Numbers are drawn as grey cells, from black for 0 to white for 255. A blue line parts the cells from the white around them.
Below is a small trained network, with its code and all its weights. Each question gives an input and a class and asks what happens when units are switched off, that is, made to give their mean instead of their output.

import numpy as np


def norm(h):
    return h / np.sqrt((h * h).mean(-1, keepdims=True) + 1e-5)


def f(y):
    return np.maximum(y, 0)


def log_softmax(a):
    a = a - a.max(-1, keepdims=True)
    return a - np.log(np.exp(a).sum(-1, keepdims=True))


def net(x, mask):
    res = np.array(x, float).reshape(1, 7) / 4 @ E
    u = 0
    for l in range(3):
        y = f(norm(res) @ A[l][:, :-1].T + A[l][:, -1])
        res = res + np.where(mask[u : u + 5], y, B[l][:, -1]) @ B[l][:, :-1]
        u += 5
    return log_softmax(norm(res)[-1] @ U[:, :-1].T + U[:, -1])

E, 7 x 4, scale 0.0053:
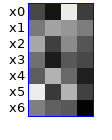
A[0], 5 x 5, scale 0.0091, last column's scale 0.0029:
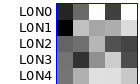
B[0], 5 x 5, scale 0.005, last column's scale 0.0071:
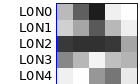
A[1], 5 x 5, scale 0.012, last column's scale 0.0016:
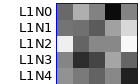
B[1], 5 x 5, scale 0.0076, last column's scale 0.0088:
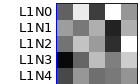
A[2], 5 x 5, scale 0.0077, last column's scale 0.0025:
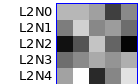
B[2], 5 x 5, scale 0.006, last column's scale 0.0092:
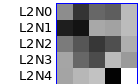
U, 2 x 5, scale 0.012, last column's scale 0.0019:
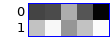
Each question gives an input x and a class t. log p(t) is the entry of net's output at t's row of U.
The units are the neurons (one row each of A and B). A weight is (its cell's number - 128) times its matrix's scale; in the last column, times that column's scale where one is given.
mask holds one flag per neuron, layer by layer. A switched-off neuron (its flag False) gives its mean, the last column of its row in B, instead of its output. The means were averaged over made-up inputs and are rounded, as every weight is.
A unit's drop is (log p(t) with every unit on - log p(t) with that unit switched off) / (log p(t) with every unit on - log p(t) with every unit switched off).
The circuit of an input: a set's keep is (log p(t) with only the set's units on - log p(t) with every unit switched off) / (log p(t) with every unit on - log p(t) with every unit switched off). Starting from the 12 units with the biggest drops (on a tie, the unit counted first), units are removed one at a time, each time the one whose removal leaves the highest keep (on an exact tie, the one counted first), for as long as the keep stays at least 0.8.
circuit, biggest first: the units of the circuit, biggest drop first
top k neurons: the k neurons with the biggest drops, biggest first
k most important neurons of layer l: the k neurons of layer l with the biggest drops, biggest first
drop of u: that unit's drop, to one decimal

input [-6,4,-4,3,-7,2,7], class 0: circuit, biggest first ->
L0N4; L1N3
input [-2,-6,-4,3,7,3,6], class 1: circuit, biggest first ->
L1N0
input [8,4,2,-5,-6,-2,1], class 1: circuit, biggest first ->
L0N4; L0N0
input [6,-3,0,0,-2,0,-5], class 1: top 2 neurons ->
L0N3; L0N4
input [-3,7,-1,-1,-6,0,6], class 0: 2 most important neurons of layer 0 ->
L0N4; L0N1
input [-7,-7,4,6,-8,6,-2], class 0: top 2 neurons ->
L0N4; L1N3
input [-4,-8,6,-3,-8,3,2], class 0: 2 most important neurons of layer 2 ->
L2N0; L2N4
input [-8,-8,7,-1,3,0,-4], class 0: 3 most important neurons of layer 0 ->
L0N4; L0N1; L0N3
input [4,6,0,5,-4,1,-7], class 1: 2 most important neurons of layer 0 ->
L0N3; L0N4
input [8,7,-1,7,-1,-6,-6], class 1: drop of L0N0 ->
-0.1
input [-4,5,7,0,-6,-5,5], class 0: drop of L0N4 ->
0.2
